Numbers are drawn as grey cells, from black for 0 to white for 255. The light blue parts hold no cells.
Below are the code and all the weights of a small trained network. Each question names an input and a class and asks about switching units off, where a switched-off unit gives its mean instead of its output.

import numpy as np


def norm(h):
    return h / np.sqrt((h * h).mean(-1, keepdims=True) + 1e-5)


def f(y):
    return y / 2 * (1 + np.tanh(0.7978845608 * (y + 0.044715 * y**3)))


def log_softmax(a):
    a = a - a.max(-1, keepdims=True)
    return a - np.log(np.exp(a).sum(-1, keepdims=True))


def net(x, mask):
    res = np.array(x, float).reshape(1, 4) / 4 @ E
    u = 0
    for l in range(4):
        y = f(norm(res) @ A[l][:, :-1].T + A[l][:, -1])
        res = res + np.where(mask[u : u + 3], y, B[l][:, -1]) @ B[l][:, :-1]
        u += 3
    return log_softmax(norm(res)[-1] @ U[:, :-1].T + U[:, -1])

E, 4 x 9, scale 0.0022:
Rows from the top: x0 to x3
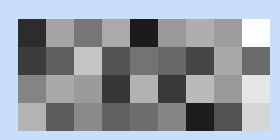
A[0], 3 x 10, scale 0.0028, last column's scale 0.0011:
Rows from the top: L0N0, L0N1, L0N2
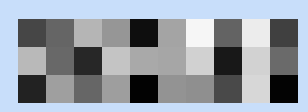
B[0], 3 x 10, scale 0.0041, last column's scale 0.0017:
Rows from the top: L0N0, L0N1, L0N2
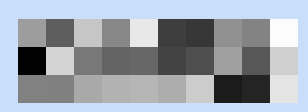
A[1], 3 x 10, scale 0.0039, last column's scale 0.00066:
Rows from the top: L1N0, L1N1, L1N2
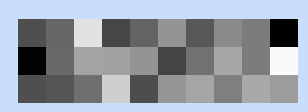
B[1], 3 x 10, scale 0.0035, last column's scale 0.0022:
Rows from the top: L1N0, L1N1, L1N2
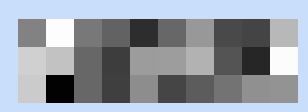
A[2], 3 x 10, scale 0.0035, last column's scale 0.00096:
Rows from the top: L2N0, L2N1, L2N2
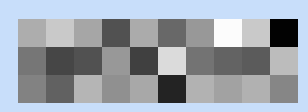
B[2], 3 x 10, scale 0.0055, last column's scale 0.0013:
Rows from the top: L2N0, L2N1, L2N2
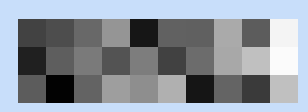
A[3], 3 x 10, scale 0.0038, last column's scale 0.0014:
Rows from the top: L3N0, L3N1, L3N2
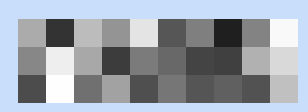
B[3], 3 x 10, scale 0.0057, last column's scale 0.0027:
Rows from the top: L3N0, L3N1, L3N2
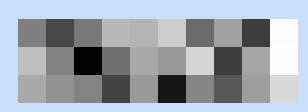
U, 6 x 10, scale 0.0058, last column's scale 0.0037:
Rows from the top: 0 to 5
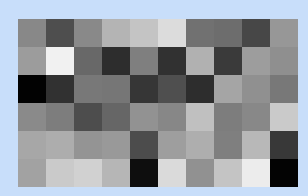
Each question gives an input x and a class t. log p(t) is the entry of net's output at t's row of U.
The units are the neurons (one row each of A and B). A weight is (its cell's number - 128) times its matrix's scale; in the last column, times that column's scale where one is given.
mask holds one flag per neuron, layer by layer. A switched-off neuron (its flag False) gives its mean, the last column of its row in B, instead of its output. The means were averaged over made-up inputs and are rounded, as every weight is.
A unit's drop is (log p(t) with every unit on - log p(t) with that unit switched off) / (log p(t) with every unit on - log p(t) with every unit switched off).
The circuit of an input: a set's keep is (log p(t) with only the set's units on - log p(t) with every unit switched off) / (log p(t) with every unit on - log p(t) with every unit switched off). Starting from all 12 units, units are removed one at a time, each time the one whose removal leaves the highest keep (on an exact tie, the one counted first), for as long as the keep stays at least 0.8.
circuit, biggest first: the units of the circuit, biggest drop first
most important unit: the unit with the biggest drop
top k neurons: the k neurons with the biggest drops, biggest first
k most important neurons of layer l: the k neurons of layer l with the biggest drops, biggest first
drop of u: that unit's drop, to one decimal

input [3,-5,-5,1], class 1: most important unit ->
L0N1
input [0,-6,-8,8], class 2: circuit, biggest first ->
L2N1, L1N1
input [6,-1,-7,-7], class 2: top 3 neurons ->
L2N1, L3N1, L1N2
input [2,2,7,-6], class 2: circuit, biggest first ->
L2N0, L2N2
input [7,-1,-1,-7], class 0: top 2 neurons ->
L0N0, L1N2
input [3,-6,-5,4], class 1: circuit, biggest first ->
L0N1, L3N2
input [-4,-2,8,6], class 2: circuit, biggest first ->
L2N0, L1N1, L2N2, L0N2
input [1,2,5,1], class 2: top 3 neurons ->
L2N0, L0N1, L2N2
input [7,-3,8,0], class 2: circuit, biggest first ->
L2N0, L2N2
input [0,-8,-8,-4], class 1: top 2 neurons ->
L0N1, L2N2
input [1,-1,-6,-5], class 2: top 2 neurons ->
L2N1, L3N1
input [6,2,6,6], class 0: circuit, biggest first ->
L0N2, L2N2, L0N0, L3N0
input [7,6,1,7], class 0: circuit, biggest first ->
L0N2, L0N0, L2N1
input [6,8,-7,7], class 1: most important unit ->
L1N0
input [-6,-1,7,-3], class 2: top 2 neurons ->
L2N0, L0N2
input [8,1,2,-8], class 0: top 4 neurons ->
L0N2, L0N0, L2N2, L1N2
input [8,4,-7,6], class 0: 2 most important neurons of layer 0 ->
L0N2, L0N0
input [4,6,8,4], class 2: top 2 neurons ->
L2N0, L2N2
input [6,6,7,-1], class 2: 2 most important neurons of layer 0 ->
L0N1, L0N0
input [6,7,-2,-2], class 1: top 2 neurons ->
L1N0, L1N1
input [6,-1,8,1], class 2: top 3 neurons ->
L2N0, L2N2, L3N1
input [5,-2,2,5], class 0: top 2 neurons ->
L0N2, L3N0
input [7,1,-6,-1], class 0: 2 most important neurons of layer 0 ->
L0N0, L0N2
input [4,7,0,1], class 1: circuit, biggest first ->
L1N0
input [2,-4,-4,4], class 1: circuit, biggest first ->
L0N1, L3N2
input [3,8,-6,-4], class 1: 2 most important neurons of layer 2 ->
L2N2, L2N0
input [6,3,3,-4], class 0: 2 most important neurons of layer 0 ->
L0N2, L0N1
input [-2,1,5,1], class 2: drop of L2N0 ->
0.4
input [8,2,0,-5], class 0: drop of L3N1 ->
0.0
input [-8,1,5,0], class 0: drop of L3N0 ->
0.1
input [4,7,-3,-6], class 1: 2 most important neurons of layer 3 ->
L3N0, L3N2
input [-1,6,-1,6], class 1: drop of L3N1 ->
-0.1
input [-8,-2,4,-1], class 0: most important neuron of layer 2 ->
L2N1
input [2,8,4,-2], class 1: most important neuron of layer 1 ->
L1N0
